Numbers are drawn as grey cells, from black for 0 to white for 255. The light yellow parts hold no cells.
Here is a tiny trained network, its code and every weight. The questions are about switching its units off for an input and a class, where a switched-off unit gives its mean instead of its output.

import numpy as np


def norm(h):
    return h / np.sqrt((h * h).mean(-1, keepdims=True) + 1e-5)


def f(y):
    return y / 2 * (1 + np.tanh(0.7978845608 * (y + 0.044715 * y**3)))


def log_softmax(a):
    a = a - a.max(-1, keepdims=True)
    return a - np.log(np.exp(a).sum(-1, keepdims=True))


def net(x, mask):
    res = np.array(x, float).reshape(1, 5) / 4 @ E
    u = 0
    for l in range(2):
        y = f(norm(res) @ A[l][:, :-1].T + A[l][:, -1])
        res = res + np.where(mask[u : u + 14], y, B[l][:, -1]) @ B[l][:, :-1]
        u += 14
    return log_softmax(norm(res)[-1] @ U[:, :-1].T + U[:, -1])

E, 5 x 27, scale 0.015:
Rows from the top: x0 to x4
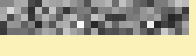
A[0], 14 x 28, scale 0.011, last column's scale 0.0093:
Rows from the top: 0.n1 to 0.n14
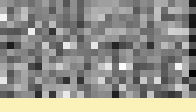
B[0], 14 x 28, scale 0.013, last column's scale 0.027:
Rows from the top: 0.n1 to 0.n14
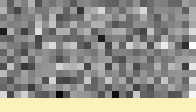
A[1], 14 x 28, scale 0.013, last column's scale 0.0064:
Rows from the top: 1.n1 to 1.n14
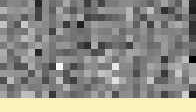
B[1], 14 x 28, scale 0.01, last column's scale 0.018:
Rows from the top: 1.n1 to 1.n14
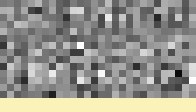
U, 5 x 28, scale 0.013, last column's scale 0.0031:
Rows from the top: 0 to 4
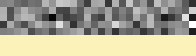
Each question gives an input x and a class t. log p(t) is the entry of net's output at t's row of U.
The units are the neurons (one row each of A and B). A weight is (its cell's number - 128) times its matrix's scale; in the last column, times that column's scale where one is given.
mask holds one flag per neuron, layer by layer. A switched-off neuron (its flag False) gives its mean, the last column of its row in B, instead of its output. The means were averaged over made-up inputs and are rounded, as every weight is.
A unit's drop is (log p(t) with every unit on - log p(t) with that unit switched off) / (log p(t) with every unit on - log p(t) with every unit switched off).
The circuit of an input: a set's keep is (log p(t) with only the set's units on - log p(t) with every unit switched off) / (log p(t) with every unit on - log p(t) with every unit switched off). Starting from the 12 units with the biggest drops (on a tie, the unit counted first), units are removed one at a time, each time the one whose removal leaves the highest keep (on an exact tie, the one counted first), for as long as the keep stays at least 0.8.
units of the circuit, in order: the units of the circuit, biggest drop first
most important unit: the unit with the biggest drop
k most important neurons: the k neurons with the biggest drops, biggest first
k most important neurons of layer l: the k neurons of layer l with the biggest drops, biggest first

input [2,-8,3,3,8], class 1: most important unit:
0.n14
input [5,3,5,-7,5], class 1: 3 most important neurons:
0.n12, 0.n10, 0.n3
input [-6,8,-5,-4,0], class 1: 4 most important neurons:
0.n5, 0.n10, 0.n4, 1.n10
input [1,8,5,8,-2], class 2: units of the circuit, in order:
0.n7, 0.n14
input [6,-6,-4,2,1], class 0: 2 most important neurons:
0.n14, 0.n7
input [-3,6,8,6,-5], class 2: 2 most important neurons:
0.n7, 0.n10
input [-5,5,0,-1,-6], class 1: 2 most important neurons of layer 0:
0.n5, 0.n10
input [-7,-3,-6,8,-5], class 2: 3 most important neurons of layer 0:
0.n10, 0.n14, 0.n7
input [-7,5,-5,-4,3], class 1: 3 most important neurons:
0.n5, 0.n10, 0.n4
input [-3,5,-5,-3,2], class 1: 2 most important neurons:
0.n5, 0.n10
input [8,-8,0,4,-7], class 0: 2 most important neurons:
0.n10, 0.n14
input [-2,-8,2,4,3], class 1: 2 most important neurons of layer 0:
0.n14, 0.n7
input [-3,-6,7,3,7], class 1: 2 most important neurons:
0.n14, 0.n10
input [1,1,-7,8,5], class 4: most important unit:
0.n14
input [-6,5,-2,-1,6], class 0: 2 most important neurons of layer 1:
1.n7, 1.n12
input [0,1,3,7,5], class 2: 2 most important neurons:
0.n14, 0.n10
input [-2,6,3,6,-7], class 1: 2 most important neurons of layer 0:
0.n5, 0.n10
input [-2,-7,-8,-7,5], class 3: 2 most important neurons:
0.n5, 0.n14
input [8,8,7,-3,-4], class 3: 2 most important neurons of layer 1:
1.n11, 1.n3
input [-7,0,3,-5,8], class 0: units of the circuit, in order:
0.n7
